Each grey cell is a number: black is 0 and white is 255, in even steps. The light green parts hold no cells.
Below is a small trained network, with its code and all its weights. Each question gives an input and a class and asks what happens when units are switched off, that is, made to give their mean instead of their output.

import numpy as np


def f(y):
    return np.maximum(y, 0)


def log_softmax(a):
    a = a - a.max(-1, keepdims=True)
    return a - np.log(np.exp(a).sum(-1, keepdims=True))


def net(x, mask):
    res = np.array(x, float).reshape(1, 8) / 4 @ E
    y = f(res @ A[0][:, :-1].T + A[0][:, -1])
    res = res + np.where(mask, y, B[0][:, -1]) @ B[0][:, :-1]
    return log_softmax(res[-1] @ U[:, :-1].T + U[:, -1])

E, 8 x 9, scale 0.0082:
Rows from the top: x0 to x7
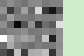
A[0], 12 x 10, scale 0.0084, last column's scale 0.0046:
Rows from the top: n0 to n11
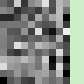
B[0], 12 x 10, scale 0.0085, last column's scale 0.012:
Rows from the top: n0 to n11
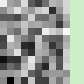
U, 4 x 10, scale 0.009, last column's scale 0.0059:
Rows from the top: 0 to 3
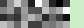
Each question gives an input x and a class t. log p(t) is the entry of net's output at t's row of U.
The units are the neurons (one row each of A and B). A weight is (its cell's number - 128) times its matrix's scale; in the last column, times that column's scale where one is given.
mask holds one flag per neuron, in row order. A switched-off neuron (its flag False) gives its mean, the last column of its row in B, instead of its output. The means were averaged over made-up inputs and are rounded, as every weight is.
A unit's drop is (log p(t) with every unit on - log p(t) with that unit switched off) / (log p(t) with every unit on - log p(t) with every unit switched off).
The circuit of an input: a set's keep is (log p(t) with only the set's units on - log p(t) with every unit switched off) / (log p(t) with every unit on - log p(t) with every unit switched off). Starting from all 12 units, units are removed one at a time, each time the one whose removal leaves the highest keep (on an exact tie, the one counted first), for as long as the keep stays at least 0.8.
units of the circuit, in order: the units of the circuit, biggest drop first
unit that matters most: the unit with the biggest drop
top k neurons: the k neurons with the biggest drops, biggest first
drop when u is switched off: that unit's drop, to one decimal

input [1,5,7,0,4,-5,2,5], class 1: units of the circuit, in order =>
(n4)
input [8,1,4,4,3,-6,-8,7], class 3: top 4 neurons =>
(n0; n8; n9; n10)
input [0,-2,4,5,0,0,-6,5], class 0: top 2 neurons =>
(n7; n4)
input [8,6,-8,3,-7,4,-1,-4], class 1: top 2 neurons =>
(n4; n0)
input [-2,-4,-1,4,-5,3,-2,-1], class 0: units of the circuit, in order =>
(n4; n0; n1)
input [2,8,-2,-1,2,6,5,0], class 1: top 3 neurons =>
(n4; n11; n2)
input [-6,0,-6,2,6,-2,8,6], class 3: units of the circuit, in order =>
(n0; n8)
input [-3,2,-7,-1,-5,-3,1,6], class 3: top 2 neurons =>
(n0; n8)
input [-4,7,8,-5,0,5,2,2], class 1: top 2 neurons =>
(n4; n7)
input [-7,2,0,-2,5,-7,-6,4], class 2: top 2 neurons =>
(n11; n2)
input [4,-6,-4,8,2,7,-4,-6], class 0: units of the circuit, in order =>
(n1; n7; n4)
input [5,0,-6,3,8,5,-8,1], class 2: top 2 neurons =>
(n9; n8)
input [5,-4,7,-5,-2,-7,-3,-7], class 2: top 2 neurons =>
(n4; n0)
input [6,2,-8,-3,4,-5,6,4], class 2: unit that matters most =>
n11
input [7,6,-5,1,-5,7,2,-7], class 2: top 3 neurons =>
(n8; n9; n0)
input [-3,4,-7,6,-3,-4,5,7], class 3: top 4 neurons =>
(n0; n4; n11; n6)
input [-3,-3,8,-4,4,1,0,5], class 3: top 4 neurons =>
(n0; n7; n1; n5)
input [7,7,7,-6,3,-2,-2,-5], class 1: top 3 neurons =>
(n4; n7; n1)
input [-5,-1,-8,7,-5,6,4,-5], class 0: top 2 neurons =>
(n1; n7)
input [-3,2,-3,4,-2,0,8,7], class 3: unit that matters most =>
n0
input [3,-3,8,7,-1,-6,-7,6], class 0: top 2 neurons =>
(n7; n1)
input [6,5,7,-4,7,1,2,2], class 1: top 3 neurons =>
(n4; n7; n1)
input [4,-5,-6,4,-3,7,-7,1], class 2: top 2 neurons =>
(n9; n8)
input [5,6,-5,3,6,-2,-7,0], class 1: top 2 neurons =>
(n4; n0)
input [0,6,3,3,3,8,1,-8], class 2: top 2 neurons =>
(n8; n9)
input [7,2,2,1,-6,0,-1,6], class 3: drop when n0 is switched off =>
0.2
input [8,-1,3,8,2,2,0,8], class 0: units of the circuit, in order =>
(n7)
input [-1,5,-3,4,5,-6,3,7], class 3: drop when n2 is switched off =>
-0.1
